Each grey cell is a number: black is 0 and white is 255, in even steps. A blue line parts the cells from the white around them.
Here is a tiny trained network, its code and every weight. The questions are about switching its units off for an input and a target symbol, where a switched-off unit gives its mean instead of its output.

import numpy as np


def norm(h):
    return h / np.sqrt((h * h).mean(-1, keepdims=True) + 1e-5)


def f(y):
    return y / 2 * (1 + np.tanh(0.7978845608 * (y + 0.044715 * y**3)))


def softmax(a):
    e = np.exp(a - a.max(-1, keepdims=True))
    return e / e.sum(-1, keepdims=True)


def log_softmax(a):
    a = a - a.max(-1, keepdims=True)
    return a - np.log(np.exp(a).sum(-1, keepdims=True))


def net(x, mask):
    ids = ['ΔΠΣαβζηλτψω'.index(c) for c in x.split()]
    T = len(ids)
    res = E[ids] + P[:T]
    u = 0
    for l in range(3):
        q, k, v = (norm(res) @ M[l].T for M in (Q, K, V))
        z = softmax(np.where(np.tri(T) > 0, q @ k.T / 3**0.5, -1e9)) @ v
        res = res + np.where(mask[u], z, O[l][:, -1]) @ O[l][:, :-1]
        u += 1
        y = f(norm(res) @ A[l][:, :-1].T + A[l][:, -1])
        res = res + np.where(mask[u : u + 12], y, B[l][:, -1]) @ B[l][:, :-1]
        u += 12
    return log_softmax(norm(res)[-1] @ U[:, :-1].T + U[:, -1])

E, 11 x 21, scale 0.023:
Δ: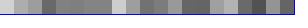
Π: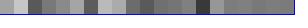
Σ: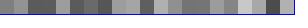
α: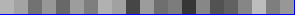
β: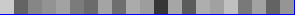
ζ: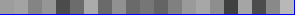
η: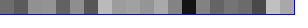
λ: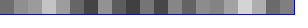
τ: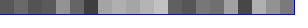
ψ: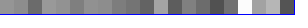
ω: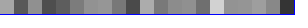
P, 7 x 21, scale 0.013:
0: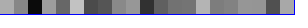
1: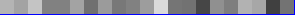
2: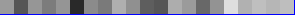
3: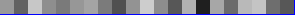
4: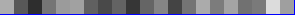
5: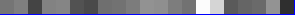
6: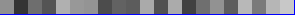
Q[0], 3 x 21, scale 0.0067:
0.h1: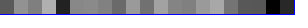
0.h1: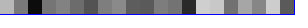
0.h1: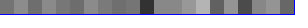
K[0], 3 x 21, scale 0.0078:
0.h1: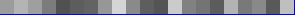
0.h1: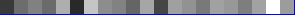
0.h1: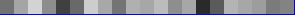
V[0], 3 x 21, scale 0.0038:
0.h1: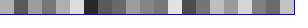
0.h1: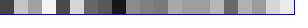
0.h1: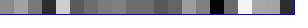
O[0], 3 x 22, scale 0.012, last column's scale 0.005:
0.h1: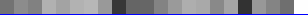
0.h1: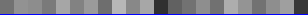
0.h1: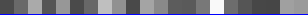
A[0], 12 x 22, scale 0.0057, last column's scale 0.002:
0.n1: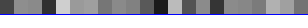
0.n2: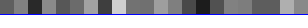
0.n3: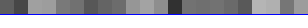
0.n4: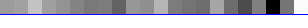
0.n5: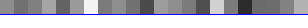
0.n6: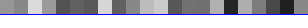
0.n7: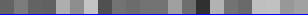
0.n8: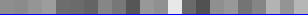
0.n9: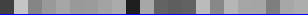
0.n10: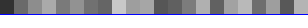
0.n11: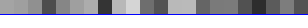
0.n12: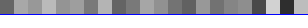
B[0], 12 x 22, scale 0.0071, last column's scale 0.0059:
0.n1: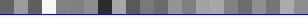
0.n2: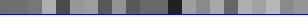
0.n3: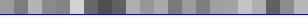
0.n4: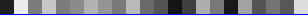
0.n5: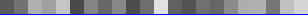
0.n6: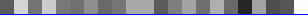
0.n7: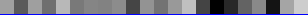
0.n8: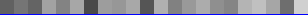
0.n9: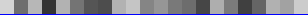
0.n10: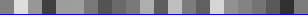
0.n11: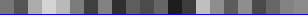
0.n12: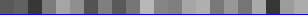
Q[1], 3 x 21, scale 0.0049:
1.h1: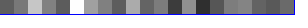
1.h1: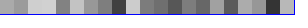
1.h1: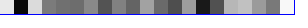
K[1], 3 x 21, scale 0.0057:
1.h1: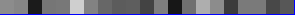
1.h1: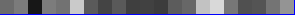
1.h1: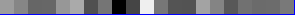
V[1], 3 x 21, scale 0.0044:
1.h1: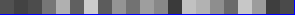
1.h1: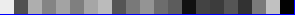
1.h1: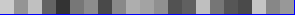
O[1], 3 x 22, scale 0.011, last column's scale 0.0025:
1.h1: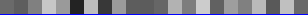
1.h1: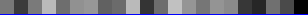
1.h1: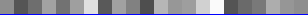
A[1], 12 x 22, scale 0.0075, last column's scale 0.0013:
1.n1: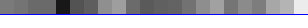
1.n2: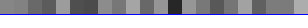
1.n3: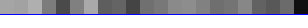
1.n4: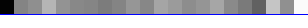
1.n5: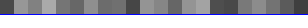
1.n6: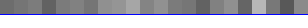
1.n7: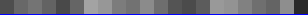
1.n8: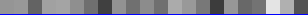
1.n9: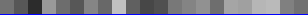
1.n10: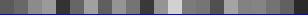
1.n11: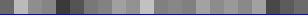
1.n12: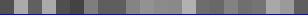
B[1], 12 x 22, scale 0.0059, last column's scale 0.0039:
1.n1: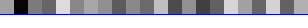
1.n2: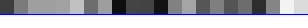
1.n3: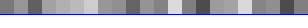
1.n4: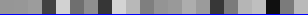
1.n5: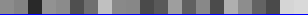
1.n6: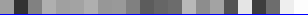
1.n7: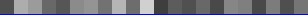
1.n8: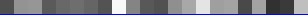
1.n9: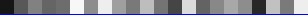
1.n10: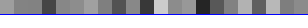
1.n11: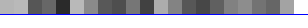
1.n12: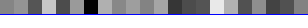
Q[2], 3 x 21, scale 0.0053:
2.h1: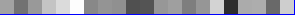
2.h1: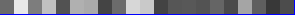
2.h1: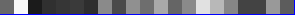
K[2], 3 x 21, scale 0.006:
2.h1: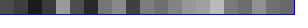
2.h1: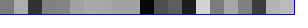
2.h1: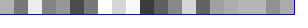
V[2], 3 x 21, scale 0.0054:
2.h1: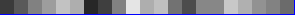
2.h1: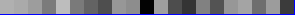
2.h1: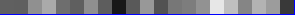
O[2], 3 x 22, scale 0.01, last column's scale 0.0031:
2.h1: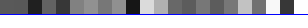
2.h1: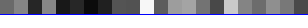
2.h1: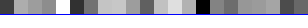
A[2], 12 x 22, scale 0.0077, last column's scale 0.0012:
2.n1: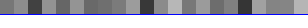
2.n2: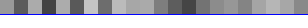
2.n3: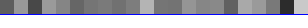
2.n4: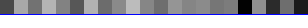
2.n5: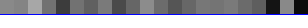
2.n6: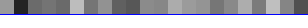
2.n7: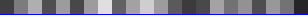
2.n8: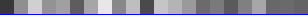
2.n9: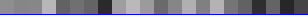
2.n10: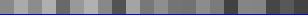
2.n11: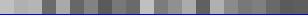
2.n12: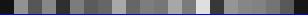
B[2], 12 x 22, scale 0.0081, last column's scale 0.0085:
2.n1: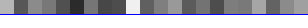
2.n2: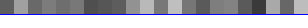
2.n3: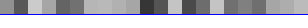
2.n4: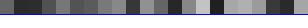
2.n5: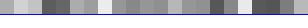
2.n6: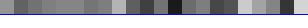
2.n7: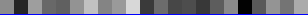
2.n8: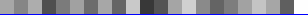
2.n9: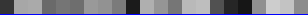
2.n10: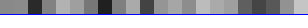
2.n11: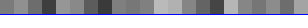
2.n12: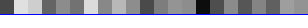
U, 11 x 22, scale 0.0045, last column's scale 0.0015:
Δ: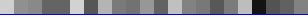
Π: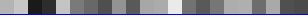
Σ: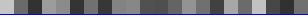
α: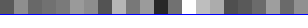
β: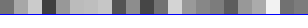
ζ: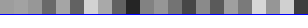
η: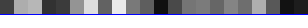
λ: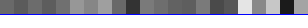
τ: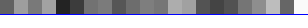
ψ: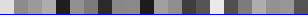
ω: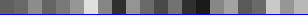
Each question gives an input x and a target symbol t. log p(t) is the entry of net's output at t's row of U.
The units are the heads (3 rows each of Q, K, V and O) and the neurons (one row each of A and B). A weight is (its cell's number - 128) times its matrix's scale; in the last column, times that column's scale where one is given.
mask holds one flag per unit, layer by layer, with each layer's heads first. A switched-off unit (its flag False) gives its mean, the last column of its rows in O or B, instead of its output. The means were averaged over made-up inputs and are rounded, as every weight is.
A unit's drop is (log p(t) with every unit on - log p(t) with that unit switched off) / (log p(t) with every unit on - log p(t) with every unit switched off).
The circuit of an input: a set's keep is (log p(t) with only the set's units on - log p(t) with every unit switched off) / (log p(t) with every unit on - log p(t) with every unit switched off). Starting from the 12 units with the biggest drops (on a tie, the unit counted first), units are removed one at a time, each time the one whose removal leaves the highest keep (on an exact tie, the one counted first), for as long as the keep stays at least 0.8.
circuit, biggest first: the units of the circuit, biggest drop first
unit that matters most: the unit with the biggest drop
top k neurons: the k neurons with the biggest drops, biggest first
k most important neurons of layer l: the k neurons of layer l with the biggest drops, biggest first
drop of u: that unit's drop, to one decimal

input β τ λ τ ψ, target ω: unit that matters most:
0.h1
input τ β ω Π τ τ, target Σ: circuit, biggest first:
1.h1, 2.n1
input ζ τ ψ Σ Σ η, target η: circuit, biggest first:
0.h1, 1.n4, 2.n7, 1.n7
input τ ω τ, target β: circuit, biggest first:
2.h1, 2.n8
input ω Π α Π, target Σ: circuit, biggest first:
1.h1, 2.n4, 0.n6
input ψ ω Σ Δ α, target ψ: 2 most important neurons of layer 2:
2.n1, 2.n4
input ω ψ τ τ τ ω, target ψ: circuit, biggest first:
0.n6, 2.n3, 0.h1
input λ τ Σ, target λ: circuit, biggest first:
2.h1, 2.n6
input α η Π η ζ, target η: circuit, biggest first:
0.h1, 1.n8
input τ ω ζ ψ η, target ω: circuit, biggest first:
0.h1, 2.n7
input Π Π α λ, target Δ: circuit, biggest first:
2.h1, 2.n5
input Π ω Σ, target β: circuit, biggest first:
2.h1, 2.n8
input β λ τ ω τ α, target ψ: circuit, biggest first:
0.n6, 0.h1, 2.n3
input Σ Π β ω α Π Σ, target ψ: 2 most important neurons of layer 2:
2.n4, 2.n8
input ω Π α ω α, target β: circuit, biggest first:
2.h1
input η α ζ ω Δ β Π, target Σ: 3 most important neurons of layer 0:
0.n7, 0.n1, 0.n3
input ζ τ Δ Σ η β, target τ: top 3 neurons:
0.n11, 2.n9, 2.n12
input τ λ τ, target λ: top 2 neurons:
2.n6, 0.n4
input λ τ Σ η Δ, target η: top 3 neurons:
1.n8, 2.n12, 0.n12
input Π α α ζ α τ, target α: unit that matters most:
1.h1
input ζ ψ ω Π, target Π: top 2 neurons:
2.n11, 0.n9
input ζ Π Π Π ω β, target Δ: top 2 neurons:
2.n5, 0.n1
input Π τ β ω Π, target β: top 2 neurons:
2.n8, 0.n6
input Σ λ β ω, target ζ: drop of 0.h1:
0.1
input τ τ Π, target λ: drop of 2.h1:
0.2
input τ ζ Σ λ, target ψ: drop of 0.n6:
0.2
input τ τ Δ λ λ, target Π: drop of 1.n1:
0.0
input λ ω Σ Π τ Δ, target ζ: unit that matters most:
1.h1
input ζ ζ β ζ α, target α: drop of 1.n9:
0.1
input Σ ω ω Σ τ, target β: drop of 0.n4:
0.1
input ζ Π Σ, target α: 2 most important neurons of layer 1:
1.n9, 1.n8
